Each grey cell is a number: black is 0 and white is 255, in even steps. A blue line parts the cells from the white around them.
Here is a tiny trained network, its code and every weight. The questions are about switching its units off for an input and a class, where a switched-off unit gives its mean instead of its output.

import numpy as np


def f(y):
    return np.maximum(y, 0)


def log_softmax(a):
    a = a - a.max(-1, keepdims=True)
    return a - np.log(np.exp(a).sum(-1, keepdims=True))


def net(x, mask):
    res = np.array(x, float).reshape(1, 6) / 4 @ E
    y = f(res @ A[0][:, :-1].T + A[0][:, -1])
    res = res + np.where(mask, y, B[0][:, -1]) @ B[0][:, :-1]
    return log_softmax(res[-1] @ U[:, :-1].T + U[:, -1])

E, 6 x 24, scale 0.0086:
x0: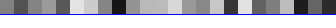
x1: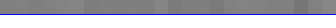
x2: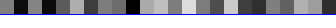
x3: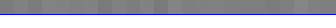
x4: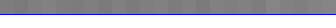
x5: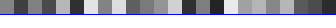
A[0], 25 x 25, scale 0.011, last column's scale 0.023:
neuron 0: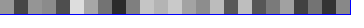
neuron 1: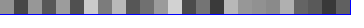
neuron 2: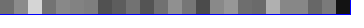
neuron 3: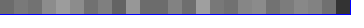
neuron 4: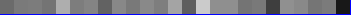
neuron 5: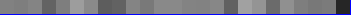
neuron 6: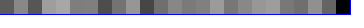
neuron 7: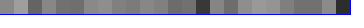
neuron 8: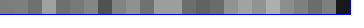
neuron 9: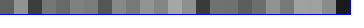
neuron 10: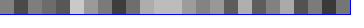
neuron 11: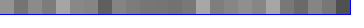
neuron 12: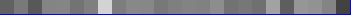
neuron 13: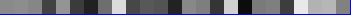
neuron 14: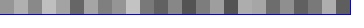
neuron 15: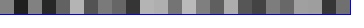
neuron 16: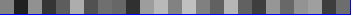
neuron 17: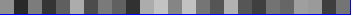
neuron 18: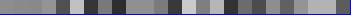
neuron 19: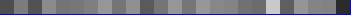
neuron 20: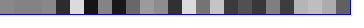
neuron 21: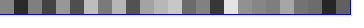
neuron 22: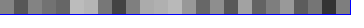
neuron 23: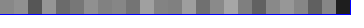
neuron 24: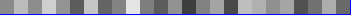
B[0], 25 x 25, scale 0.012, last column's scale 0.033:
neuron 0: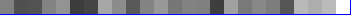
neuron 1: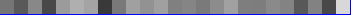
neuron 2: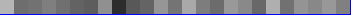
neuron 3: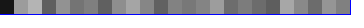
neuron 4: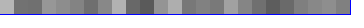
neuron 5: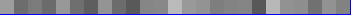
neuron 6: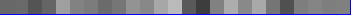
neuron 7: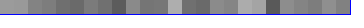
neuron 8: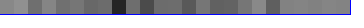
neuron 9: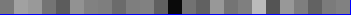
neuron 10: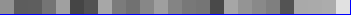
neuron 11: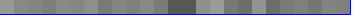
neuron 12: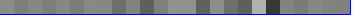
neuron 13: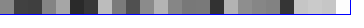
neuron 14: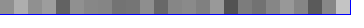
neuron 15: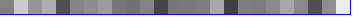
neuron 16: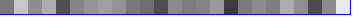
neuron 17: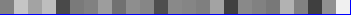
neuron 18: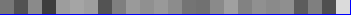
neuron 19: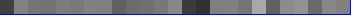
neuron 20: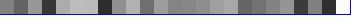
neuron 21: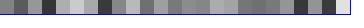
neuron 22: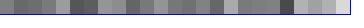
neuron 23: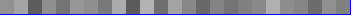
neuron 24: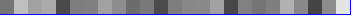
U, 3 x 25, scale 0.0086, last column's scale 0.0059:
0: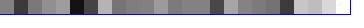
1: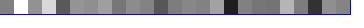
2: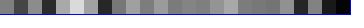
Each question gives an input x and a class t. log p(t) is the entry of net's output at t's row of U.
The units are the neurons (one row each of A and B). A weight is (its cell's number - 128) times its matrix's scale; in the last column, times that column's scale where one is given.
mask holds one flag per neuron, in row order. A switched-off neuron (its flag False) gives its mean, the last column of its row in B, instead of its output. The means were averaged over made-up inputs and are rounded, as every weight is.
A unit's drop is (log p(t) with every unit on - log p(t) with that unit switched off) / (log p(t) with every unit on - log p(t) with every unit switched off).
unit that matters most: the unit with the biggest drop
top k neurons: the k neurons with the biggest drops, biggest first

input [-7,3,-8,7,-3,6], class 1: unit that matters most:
neuron 24
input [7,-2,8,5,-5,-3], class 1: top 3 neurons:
[neuron 17; neuron 15; neuron 16]
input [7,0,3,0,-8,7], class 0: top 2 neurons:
[neuron 0; neuron 10]
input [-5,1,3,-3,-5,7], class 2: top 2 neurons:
[neuron 21; neuron 1]
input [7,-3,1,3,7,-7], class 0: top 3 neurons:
[neuron 0; neuron 10; neuron 21]
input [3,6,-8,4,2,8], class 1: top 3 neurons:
[neuron 24; neuron 20; neuron 14]
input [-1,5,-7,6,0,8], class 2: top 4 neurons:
[neuron 1; neuron 17; neuron 15; neuron 16]
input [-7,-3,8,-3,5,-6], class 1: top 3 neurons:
[neuron 17; neuron 15; neuron 16]
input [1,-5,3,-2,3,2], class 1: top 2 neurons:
[neuron 13; neuron 20]
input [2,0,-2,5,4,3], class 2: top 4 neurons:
[neuron 13; neuron 17; neuron 15; neuron 16]
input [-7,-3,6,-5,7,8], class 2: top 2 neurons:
[neuron 21; neuron 1]
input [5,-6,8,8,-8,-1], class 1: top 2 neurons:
[neuron 17; neuron 15]
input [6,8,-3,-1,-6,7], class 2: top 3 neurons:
[neuron 21; neuron 1; neuron 13]
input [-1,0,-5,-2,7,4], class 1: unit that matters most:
neuron 20
